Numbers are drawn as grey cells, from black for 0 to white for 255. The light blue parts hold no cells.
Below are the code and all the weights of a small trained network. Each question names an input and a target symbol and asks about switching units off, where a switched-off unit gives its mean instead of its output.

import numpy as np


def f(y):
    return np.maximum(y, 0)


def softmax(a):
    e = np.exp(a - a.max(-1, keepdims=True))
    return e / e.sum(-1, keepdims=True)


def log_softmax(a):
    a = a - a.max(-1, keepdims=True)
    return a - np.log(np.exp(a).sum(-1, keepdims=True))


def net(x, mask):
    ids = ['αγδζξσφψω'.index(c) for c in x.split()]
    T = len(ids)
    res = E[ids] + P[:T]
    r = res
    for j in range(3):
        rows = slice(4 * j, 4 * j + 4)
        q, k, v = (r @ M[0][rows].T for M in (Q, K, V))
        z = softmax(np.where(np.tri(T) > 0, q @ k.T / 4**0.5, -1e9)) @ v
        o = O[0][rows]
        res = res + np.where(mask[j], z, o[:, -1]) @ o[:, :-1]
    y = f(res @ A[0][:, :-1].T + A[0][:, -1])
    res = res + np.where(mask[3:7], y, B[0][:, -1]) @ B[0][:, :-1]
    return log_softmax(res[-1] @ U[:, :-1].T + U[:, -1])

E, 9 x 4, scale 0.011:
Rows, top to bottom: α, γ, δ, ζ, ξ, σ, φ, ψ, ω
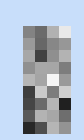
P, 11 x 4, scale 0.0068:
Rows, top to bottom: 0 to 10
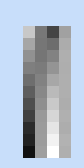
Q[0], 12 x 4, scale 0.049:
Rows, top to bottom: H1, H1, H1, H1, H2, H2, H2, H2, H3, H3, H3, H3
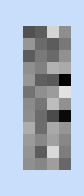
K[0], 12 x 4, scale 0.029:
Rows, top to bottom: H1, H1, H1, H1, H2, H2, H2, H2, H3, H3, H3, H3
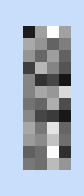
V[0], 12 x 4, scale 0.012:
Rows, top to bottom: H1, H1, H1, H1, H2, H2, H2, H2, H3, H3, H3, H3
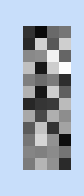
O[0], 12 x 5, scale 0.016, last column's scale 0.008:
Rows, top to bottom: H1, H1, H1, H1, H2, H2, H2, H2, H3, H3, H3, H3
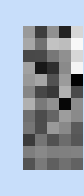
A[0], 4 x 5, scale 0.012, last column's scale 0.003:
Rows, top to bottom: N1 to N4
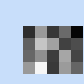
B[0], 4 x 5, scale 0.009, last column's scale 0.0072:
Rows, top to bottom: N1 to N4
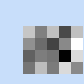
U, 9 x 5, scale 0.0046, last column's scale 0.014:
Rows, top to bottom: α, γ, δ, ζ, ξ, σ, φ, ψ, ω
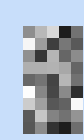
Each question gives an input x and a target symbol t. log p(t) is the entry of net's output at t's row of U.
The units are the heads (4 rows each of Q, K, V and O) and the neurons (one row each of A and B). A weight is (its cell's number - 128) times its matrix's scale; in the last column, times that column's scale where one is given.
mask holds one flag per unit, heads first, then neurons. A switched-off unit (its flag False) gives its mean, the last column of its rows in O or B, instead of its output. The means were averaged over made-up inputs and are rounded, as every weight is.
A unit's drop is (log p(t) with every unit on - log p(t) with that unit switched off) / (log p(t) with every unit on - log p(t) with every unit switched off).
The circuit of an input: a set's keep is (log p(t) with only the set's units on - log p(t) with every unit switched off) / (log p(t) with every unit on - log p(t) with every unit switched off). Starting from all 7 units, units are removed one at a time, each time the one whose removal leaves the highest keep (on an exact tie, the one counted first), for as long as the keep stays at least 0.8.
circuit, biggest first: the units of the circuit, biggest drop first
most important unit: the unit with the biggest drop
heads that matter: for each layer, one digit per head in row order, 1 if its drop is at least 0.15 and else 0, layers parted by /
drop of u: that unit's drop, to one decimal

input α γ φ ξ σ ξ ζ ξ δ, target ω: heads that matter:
111
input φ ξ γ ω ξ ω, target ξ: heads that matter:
010
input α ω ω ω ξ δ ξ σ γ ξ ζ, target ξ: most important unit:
H2
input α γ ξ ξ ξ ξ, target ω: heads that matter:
111
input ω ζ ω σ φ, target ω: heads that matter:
011
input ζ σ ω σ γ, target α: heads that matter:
010
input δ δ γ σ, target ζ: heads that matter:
101
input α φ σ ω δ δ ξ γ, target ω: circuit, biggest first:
[N3 H1 H2 H3]
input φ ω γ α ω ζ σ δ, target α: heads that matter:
010
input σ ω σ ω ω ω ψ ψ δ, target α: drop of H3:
-0.1
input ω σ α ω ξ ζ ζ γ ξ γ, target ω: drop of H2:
0.3
